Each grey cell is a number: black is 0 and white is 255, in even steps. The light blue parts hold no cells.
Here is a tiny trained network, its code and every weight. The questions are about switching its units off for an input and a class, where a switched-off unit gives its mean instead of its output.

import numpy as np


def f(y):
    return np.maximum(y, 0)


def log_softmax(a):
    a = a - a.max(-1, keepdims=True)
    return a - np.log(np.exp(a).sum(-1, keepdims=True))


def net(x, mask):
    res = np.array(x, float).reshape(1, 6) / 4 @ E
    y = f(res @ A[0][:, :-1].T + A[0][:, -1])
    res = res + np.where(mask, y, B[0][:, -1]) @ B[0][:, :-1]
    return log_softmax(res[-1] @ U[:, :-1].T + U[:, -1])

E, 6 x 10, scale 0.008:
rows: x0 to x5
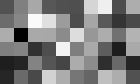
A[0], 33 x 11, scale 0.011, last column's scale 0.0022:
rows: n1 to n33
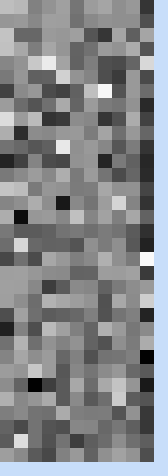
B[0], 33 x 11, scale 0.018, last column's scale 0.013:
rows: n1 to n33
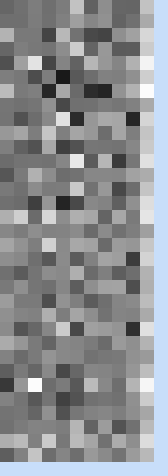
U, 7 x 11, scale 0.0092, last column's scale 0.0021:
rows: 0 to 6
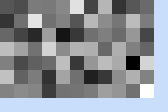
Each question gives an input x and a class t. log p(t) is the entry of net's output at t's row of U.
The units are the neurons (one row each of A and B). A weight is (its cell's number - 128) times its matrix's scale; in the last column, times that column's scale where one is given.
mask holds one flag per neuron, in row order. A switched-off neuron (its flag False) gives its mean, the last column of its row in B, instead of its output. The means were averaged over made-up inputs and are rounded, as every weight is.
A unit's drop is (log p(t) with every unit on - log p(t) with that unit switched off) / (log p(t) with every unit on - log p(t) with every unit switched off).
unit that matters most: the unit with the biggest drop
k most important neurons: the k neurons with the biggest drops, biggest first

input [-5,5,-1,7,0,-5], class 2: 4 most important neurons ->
[n6 n28 n7 n11]
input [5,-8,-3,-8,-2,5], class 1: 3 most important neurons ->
[n28 n33 n6]
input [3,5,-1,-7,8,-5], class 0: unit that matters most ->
n12
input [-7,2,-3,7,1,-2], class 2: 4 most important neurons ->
[n6 n7 n11 n30]
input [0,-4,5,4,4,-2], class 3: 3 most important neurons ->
[n16 n5 n10]
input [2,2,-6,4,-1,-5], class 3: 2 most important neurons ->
[n32 n18]
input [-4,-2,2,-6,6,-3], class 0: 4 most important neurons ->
[n12 n31 n6 n11]
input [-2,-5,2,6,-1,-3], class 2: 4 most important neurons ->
[n6 n5 n11 n8]
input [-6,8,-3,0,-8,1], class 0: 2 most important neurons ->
[n4 n28]
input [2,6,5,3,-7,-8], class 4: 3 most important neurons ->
[n9 n12 n28]
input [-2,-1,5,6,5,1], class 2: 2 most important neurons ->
[n11 n6]
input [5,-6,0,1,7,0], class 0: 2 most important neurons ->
[n12 n5]
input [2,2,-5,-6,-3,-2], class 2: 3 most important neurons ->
[n15 n16 n27]
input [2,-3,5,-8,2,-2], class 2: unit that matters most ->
n15
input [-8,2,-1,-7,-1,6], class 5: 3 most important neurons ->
[n3 n22 n6]
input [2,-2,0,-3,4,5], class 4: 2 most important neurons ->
[n24 n19]
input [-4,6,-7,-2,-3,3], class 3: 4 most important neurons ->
[n32 n28 n18 n33]
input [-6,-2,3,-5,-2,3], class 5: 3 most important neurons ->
[n3 n6 n11]
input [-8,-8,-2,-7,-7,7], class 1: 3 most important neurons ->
[n28 n7 n33]
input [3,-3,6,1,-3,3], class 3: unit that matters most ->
n16
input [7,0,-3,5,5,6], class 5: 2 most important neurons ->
[n7 n9]
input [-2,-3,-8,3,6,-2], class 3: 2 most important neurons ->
[n32 n18]
